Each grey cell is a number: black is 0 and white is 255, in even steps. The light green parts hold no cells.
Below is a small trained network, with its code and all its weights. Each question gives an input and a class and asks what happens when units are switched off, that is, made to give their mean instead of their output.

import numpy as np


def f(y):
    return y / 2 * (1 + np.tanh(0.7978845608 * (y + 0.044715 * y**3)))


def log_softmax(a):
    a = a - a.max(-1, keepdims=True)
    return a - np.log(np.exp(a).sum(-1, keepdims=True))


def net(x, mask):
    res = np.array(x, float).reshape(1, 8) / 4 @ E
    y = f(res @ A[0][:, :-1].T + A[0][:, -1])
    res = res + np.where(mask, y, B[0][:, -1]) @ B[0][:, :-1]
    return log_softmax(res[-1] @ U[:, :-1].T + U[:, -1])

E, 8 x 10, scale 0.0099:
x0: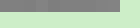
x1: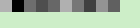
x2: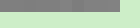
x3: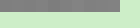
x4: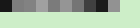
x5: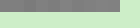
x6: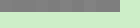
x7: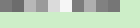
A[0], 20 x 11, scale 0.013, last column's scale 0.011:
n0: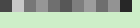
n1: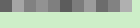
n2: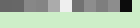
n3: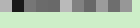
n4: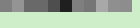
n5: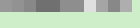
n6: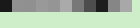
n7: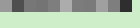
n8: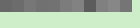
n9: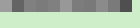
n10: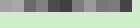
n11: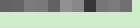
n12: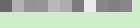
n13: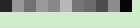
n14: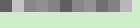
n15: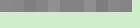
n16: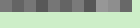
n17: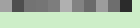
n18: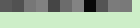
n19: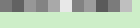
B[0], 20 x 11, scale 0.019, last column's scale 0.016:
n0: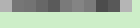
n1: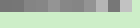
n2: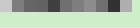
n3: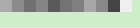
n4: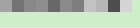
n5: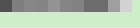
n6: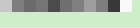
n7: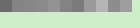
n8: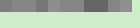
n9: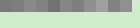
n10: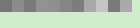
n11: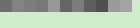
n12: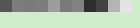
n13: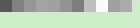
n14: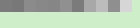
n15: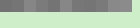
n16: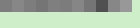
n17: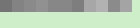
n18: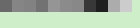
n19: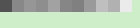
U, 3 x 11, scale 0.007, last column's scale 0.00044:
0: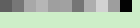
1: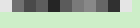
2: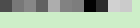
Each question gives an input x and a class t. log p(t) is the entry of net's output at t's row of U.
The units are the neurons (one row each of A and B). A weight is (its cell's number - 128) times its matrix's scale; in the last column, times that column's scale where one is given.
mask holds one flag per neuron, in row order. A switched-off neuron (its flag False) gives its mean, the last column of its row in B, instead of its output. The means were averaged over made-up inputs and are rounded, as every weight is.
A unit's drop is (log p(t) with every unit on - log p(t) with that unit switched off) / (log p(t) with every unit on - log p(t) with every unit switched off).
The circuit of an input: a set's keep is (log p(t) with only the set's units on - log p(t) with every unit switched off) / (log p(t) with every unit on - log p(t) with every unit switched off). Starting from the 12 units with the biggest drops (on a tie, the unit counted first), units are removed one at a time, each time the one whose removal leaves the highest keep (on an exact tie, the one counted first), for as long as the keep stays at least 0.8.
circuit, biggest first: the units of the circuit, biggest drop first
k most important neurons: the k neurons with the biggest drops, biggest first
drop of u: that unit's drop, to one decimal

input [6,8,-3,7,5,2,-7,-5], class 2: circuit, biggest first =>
(n18)
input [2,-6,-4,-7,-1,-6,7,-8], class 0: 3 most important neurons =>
(n6; n10; n14)
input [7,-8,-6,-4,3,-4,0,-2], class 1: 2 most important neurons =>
(n0; n6)
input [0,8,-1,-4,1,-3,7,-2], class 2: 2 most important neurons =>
(n18; n6)
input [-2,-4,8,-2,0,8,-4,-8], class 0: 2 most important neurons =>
(n6; n10)
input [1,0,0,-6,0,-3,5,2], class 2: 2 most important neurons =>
(n4; n13)
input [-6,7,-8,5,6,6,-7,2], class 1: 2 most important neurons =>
(n6; n3)
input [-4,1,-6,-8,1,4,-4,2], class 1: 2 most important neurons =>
(n13; n14)
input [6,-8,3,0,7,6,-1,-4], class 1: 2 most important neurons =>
(n6; n0)
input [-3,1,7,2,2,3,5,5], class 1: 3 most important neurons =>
(n2; n6; n14)
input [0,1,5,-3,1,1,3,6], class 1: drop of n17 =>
0.1
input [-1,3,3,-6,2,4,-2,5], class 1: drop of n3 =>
0.0
